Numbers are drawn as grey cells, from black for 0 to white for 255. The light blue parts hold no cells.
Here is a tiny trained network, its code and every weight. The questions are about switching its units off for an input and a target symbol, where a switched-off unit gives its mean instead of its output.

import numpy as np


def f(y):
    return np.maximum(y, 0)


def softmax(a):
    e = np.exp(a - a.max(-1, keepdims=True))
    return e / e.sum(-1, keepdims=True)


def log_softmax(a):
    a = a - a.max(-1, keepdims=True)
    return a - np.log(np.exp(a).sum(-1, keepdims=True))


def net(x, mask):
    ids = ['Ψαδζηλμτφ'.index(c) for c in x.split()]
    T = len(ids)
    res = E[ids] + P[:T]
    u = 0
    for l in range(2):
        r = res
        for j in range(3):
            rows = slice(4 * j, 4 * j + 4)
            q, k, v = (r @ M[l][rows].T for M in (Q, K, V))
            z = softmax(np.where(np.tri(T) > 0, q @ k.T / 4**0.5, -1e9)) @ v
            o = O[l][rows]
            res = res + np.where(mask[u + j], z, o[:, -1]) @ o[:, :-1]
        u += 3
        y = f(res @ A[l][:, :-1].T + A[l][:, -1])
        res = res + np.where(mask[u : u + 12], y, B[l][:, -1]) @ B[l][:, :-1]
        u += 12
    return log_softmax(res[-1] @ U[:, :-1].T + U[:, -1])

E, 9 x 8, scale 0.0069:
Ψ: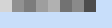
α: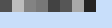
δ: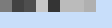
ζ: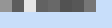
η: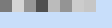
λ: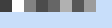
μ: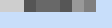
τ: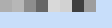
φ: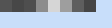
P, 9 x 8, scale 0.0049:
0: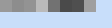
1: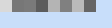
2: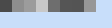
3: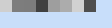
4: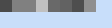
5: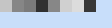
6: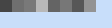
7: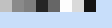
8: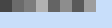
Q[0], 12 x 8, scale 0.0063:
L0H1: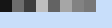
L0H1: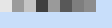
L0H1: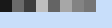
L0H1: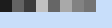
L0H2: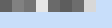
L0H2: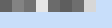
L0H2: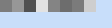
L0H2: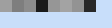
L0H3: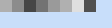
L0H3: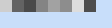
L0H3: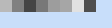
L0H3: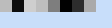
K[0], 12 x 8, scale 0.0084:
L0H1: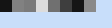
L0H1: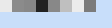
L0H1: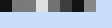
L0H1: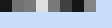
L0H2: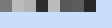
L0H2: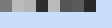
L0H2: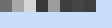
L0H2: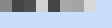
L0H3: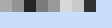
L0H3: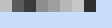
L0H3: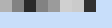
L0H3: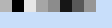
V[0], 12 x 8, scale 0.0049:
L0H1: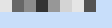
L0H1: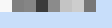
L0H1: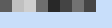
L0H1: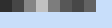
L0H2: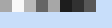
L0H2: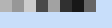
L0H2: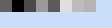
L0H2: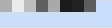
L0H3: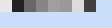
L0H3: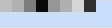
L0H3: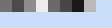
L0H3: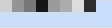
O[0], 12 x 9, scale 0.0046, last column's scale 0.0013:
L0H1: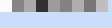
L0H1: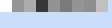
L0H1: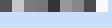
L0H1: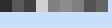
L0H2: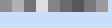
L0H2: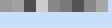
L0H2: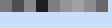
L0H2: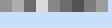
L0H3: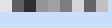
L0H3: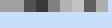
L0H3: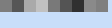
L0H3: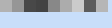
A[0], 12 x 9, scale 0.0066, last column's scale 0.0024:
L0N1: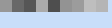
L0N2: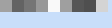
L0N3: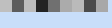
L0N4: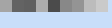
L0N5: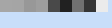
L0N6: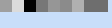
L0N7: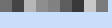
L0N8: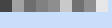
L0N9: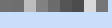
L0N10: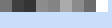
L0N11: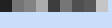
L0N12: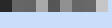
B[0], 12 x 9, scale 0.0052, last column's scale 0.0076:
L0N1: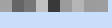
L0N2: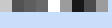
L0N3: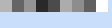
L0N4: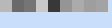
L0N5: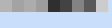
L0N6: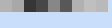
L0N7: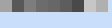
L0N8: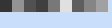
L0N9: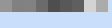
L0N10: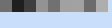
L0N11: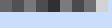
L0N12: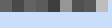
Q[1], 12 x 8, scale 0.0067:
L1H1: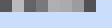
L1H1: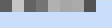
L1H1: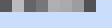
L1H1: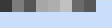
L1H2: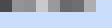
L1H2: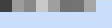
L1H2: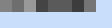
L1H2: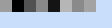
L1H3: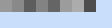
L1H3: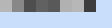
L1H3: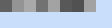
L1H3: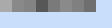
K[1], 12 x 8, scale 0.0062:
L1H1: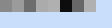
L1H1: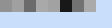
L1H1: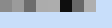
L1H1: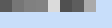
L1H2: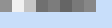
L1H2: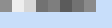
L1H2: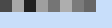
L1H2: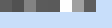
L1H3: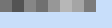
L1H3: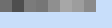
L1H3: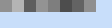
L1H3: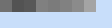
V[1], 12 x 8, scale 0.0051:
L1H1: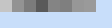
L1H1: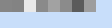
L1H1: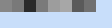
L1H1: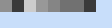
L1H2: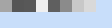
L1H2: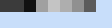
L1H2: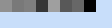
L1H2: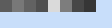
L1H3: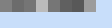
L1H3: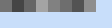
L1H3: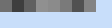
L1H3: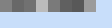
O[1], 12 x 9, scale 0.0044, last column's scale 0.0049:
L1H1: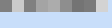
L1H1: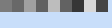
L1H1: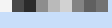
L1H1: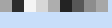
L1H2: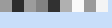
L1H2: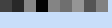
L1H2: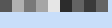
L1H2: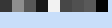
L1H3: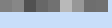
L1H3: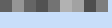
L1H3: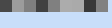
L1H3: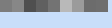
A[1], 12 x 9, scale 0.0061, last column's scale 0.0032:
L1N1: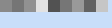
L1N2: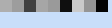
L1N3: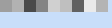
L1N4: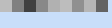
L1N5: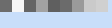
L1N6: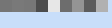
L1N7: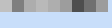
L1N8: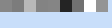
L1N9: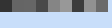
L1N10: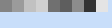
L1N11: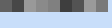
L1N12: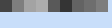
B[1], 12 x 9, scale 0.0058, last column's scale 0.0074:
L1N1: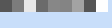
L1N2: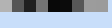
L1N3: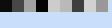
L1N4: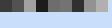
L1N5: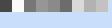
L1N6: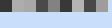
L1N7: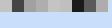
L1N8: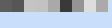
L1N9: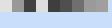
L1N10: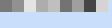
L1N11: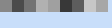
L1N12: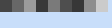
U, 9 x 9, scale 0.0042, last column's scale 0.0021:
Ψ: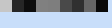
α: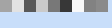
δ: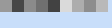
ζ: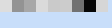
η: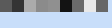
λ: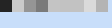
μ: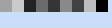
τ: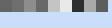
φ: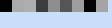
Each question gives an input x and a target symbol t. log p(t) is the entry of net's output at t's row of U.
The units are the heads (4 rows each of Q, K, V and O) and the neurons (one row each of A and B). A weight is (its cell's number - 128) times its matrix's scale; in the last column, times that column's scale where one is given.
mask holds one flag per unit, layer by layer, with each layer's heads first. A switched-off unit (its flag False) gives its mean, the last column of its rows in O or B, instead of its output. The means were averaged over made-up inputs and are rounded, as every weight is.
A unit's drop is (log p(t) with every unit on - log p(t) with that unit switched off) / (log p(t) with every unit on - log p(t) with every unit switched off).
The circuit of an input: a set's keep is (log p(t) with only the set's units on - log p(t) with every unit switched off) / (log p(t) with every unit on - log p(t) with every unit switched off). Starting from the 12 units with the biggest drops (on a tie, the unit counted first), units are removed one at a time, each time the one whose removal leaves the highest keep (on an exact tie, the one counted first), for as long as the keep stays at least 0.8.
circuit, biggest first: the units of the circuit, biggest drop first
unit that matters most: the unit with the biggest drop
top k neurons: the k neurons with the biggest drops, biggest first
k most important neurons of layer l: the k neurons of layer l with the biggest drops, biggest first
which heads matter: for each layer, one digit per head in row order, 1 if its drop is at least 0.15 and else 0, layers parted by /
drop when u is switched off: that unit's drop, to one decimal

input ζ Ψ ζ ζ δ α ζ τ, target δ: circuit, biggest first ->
(L0H1, L1H2, L0N3, L0H2)
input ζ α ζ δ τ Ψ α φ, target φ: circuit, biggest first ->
(L1H2, L1N6, L0H2)
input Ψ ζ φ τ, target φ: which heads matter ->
100 / 010
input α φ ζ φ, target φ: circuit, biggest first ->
(L1H2, L1N6, L0N2)
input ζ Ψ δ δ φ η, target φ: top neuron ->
(L0N12)
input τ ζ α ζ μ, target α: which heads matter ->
010 / 000
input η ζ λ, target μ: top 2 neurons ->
(L0N8, L1N9)
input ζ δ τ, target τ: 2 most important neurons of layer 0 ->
(L0N2, L0N3)
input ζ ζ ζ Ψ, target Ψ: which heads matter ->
001 / 000
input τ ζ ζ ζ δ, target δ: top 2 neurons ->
(L0N12, L0N11)
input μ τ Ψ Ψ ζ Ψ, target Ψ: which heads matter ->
001 / 001
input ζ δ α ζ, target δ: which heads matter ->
010 / 010
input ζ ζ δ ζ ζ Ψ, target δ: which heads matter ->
100 / 010
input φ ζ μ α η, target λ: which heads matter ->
000 / 000
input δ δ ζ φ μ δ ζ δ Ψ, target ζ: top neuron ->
(L0N3)
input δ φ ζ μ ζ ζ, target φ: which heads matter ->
011 / 010
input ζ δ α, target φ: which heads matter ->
100 / 000
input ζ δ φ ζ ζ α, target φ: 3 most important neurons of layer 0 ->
(L0N12, L0N11, L0N2)
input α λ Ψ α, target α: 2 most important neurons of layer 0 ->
(L0N6, L0N5)
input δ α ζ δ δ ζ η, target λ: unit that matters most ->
L0N3
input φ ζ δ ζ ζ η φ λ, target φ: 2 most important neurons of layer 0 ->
(L0N2, L0N10)
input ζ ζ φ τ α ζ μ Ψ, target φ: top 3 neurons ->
(L1N6, L0N2, L0N12)
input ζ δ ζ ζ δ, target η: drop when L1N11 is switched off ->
0.2
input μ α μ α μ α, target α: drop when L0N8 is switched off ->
0.0
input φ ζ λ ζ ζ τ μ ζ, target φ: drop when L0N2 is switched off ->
0.3
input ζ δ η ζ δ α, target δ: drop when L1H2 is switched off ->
0.4
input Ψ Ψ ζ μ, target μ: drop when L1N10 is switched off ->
0.1
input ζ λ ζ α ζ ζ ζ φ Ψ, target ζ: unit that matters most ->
L1N7
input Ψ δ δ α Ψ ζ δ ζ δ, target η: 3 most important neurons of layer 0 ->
(L0N3, L0N4, L0N1)
